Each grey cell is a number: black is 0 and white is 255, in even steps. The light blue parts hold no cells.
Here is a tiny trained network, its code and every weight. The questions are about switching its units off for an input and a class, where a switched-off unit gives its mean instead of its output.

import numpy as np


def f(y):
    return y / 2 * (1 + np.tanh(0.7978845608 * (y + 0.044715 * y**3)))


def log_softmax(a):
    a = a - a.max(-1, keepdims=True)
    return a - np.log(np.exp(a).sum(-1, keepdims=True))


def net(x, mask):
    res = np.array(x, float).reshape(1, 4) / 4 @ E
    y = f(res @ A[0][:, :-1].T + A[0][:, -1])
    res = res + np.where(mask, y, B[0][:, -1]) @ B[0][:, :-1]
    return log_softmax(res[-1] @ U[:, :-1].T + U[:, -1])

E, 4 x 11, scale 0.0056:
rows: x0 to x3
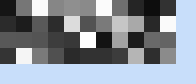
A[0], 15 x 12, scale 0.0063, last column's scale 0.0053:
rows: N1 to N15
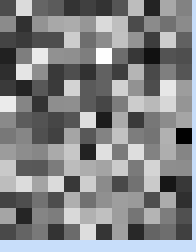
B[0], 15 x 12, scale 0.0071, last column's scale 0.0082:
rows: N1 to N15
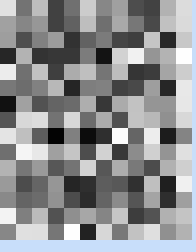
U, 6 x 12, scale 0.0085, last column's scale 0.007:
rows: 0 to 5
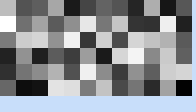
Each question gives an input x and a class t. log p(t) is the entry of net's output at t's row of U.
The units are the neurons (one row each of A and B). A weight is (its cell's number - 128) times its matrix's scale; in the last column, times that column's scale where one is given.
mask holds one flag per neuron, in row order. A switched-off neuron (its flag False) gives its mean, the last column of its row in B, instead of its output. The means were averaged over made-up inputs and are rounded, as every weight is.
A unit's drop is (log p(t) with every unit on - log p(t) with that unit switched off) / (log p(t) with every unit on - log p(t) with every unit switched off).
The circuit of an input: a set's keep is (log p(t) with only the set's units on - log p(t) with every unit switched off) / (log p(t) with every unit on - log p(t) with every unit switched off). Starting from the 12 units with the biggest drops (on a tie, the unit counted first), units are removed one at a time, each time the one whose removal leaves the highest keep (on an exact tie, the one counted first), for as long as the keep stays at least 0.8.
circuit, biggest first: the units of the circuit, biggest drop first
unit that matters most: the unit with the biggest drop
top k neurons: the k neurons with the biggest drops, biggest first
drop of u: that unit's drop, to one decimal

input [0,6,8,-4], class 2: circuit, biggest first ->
(N15)
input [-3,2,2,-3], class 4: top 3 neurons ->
(N4, N5, N1)
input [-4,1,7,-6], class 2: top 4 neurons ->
(N8, N15, N1, N5)
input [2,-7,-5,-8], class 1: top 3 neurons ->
(N2, N14, N11)
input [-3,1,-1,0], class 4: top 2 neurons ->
(N4, N9)
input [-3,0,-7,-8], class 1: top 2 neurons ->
(N11, N14)
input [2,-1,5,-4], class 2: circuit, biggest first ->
(N15, N8)
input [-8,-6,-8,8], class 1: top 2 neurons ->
(N1, N5)
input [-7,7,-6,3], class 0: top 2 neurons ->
(N6, N3)
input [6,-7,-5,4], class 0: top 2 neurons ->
(N12, N7)
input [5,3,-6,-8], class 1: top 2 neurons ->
(N14, N2)
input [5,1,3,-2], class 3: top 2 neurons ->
(N4, N10)
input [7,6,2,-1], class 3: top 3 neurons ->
(N4, N12, N2)
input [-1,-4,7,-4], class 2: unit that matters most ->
N8
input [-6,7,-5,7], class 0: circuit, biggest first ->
(N6, N3)
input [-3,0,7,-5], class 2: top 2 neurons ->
(N8, N15)
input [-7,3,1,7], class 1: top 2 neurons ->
(N1, N5)
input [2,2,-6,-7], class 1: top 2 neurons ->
(N14, N2)
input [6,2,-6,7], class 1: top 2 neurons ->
(N5, N1)
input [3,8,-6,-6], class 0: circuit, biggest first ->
(N3)
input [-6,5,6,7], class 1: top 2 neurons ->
(N1, N5)
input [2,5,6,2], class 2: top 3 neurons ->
(N15, N8, N12)
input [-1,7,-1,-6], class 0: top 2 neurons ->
(N6, N3)
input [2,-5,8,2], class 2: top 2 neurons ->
(N15, N8)
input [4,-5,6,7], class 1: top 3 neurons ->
(N5, N1, N10)
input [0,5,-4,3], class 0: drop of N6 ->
0.2
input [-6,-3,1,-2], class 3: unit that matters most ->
N7
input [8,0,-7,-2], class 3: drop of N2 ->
0.1
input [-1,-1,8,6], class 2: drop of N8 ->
0.5
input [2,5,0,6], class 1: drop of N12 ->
0.7
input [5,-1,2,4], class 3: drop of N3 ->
0.0
